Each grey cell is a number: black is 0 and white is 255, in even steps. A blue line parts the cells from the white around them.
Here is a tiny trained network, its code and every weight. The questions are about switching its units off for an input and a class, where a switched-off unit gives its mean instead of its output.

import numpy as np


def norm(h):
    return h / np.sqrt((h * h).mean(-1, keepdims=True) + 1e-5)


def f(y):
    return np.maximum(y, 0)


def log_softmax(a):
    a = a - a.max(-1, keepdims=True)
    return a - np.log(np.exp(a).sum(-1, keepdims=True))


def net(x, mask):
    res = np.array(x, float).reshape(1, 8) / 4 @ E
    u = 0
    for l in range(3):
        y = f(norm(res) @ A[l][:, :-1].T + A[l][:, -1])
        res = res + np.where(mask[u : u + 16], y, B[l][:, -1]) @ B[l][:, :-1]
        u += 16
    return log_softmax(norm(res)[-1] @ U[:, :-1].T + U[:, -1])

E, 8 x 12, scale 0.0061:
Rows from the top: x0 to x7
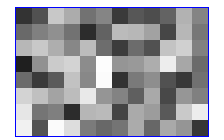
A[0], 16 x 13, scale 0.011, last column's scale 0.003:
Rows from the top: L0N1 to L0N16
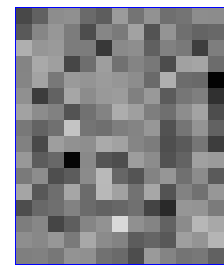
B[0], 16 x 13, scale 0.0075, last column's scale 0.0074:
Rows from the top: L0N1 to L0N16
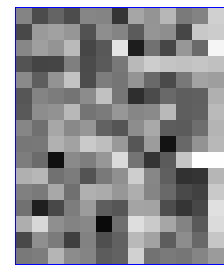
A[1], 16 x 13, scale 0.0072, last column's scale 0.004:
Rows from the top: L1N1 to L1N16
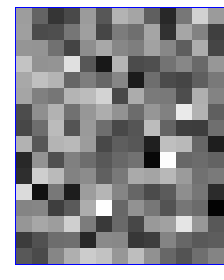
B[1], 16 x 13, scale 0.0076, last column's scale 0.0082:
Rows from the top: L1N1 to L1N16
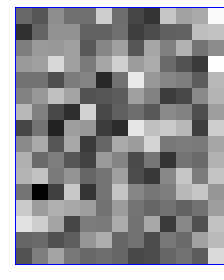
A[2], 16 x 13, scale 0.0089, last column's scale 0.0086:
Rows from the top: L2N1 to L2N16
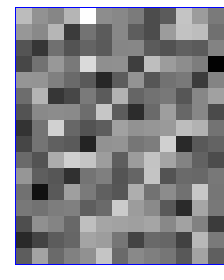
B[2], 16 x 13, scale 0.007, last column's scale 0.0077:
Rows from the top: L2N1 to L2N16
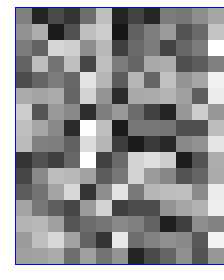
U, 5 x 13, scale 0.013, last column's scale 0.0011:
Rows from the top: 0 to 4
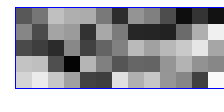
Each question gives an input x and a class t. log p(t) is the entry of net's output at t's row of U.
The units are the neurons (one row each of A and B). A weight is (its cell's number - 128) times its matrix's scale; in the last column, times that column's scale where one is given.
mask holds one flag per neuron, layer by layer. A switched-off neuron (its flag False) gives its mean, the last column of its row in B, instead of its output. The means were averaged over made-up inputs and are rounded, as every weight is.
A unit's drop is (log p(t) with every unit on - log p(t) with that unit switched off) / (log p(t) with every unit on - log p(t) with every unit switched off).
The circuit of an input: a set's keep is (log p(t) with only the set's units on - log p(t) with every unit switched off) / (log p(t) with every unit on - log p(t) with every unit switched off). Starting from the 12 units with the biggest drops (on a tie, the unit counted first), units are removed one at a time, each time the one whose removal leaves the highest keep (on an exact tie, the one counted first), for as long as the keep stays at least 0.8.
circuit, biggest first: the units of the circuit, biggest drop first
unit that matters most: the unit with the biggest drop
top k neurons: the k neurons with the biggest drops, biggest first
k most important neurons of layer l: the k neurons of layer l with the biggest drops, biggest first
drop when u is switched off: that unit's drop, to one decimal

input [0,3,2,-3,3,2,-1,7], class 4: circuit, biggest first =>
L0N3, L1N4
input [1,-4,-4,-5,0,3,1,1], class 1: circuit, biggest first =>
L0N10
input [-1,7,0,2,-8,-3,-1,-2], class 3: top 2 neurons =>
L2N8, L0N1
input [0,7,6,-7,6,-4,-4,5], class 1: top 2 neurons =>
L0N14, L2N13
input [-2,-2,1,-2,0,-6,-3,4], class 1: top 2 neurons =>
L0N14, L0N2
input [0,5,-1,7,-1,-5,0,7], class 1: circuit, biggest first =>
L0N14, L1N8
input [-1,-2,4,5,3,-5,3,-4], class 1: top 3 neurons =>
L0N14, L0N15, L1N8
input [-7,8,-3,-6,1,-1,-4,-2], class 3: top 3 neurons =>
L0N14, L2N6, L0N10
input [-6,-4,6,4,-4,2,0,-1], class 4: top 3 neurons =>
L0N5, L0N10, L1N4
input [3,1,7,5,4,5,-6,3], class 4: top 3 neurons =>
L1N9, L0N13, L1N14
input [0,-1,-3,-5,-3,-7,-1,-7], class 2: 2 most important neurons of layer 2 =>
L2N12, L2N6
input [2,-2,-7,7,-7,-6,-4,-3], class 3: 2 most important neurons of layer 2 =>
L2N8, L2N6
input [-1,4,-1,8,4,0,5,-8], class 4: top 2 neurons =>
L0N14, L0N10
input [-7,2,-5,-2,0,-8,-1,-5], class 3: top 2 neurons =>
L0N14, L2N9
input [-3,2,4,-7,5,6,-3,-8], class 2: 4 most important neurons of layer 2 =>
L2N12, L2N9, L2N8, L2N2
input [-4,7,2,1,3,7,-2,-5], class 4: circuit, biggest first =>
L0N14
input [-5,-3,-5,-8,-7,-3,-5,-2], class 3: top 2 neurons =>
L0N14, L2N6
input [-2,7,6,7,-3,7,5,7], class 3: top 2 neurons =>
L2N1, L1N7
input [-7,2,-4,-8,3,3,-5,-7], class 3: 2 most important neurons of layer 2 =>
L2N6, L2N13
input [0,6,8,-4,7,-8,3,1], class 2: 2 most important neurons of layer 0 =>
L0N10, L0N4
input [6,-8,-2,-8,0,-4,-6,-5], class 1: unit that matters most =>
L0N10
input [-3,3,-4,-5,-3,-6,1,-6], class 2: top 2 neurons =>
L0N10, L2N12
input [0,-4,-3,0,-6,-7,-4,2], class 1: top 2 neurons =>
L0N14, L1N10
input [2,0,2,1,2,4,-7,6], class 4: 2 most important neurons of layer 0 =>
L0N13, L0N3
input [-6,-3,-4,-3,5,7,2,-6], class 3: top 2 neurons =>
L0N14, L0N10
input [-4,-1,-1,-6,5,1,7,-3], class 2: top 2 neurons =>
L0N10, L0N4
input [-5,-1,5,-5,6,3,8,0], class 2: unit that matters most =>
L0N4
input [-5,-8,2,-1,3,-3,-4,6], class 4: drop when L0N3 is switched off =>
0.2
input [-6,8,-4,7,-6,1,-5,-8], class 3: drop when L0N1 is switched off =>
0.1
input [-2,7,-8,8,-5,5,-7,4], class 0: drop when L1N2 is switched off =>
0.0
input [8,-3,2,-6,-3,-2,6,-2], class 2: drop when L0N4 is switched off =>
0.1
